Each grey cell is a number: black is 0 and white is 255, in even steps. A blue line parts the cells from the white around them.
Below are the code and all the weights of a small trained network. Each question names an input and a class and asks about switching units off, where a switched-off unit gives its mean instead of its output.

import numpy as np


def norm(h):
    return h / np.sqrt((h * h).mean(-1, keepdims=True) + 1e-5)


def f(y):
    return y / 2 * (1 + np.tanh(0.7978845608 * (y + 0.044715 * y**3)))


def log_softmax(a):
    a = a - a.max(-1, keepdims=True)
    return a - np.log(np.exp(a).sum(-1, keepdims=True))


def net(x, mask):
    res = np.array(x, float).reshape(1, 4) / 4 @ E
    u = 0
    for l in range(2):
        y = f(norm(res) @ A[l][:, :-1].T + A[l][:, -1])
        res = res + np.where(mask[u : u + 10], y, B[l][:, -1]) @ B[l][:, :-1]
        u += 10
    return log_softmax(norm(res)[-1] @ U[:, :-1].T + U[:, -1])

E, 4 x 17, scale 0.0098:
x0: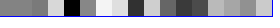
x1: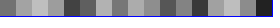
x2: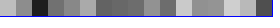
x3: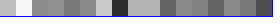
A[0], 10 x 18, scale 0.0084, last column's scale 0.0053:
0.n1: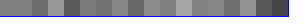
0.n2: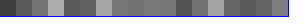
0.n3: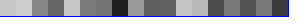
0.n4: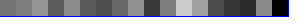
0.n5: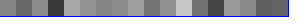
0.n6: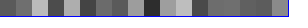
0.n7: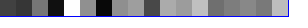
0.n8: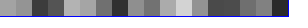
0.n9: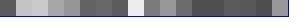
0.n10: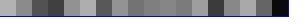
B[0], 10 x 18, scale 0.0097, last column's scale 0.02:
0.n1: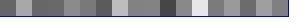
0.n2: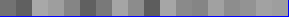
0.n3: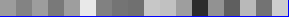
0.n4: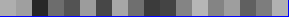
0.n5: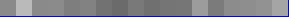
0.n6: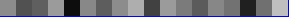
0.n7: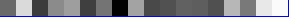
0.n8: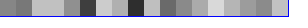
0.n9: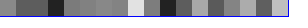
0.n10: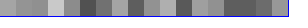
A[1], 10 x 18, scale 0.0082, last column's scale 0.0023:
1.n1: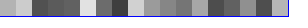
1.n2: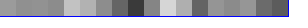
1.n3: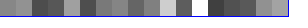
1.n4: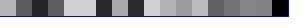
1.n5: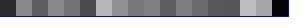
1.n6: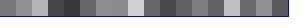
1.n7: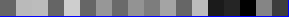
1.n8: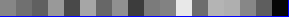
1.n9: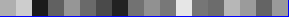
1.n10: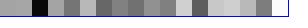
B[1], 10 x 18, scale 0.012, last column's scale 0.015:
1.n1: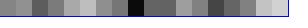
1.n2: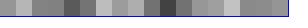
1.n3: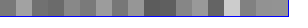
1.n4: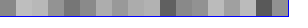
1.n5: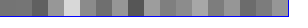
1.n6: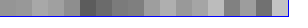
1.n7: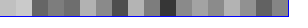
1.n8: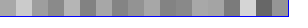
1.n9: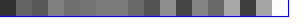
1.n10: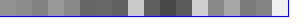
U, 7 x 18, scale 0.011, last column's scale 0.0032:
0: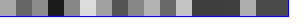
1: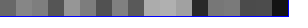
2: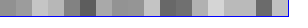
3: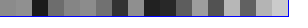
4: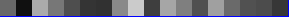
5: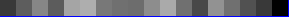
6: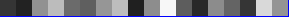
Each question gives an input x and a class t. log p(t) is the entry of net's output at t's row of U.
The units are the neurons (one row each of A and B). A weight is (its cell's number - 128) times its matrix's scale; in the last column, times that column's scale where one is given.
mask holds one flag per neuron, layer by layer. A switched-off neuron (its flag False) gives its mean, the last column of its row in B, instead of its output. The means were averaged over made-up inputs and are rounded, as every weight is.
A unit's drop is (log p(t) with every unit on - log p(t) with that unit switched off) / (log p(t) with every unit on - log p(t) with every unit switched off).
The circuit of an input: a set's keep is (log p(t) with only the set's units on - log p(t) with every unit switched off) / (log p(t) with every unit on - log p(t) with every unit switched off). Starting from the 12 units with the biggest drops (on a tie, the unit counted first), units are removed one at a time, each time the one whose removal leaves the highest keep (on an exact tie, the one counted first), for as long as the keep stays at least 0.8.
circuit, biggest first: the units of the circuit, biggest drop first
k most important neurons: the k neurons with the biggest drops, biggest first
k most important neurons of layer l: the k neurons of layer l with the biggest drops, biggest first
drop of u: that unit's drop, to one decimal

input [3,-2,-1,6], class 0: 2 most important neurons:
[0.n7; 0.n8]
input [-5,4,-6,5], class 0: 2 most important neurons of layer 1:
[1.n10; 1.n9]
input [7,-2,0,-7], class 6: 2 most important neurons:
[0.n3; 0.n4]
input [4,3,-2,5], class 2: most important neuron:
[0.n7]
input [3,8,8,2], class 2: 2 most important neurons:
[0.n7; 1.n8]
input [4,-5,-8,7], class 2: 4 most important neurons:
[0.n7; 0.n3; 1.n9; 1.n6]
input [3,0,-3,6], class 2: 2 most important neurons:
[0.n7; 0.n3]
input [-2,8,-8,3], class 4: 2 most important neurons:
[0.n7; 0.n6]
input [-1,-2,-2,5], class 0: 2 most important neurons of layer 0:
[0.n7; 0.n9]
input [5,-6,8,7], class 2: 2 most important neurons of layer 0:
[0.n7; 0.n9]
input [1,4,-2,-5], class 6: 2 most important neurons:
[1.n10; 0.n9]
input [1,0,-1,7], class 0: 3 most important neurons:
[0.n7; 0.n4; 0.n9]
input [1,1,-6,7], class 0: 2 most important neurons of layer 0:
[0.n7; 0.n8]
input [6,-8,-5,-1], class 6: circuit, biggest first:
[0.n7]
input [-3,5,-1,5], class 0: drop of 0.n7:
0.4
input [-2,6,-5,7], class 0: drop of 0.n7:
0.3
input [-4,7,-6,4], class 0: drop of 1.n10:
0.1
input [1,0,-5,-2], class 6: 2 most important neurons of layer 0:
[0.n2; 0.n7]
